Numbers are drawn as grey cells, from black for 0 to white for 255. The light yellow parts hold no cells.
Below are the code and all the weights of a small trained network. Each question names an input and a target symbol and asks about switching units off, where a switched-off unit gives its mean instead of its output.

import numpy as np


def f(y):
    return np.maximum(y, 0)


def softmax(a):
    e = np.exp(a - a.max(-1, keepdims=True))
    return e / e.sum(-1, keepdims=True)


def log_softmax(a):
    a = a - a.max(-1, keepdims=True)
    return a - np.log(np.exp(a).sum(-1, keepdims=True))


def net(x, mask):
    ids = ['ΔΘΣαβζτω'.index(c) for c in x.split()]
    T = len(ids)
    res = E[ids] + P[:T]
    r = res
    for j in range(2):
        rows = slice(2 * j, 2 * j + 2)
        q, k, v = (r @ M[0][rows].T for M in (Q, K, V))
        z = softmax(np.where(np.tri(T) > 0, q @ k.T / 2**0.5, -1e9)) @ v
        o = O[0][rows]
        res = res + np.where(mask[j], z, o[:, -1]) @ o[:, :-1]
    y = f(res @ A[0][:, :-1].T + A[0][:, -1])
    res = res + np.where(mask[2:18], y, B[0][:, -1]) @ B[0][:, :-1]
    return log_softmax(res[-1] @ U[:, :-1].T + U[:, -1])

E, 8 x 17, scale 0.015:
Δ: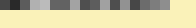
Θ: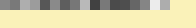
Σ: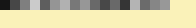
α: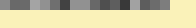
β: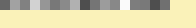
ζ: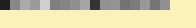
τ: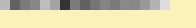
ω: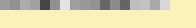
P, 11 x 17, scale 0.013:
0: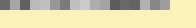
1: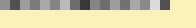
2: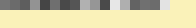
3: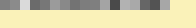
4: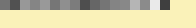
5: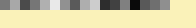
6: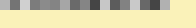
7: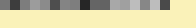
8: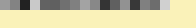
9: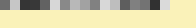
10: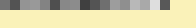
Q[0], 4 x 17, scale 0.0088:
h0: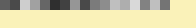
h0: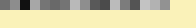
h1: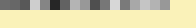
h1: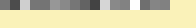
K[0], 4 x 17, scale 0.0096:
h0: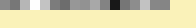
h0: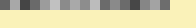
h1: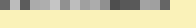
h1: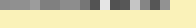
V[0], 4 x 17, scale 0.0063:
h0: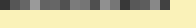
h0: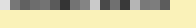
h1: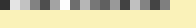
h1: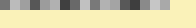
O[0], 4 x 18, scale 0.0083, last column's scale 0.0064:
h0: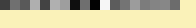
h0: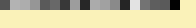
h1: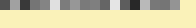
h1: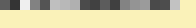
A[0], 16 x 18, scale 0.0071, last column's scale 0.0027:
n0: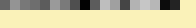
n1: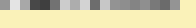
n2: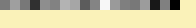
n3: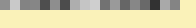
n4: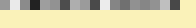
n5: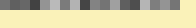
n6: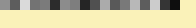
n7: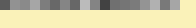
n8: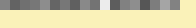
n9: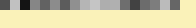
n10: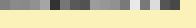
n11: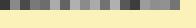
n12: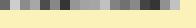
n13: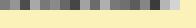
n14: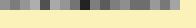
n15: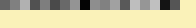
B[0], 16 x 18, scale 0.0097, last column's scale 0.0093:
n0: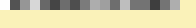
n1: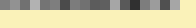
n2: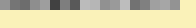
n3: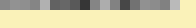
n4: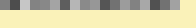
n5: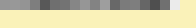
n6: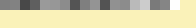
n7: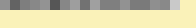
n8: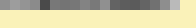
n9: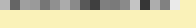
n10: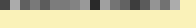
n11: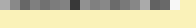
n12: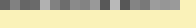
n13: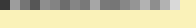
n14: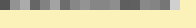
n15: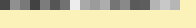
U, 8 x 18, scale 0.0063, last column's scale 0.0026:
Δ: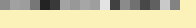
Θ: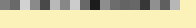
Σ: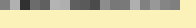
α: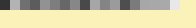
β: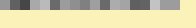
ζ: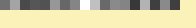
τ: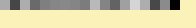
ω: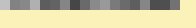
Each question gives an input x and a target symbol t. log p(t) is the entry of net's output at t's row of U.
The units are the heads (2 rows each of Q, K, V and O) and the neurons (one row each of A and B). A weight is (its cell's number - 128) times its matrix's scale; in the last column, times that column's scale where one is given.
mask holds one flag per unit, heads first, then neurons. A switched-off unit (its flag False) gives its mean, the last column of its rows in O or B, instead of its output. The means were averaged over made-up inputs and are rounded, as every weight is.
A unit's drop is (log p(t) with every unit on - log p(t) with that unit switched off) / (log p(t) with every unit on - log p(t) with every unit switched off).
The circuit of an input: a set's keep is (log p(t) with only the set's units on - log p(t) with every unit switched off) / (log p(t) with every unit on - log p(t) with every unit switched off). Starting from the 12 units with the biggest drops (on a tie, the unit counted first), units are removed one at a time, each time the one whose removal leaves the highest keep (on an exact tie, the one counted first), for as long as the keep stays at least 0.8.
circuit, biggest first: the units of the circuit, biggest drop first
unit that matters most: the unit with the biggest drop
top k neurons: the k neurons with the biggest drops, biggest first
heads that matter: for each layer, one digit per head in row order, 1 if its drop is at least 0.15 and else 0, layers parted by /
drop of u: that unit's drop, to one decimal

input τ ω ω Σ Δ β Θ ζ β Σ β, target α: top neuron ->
(n6)
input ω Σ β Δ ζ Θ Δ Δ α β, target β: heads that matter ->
00
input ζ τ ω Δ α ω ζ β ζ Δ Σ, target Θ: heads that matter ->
11
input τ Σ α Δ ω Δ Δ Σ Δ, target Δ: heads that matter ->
01
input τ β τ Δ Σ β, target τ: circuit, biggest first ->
(h1, h0)
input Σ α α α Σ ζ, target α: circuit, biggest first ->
(h0, n12)
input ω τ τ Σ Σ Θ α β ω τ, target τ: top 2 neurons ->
(n4, n9)
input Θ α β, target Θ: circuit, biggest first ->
(h1, n6)
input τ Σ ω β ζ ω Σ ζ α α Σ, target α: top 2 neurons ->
(n6, n15)
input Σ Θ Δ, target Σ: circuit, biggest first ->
(n9, h1, h0, n11)
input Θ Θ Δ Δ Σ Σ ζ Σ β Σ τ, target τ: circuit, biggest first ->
(h1, n6)
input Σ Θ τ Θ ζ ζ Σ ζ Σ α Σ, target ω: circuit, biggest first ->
(n0, h1, h0)
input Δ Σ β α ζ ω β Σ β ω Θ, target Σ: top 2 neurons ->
(n6, n10)
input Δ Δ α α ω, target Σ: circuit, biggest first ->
(n6, h1, n10)
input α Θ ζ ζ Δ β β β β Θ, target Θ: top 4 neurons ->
(n9, n4, n6, n1)
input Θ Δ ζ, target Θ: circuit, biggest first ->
(h1)
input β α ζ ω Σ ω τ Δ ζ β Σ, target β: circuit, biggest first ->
(h0, n7)
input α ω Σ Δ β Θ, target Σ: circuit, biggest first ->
(n9, h1, n11)
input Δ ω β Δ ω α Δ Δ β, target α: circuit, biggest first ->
(h0, n12)
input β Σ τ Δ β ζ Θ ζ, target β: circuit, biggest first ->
(h0, h1)
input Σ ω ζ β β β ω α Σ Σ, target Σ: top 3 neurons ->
(n9, n11, n13)
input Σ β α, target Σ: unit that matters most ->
n9
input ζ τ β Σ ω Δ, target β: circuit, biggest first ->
(h1, h0, n9)
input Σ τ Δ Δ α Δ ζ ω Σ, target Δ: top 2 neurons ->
(n8, n6)
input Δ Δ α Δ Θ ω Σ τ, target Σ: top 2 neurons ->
(n6, n10)
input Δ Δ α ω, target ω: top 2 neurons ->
(n11, n3)
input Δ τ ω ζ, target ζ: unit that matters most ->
h1
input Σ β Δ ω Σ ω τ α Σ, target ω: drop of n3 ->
0.1
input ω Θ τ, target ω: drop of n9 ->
0.2
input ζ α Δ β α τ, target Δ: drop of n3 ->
0.0
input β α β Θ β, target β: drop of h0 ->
0.6
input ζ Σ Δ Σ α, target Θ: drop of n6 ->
0.2
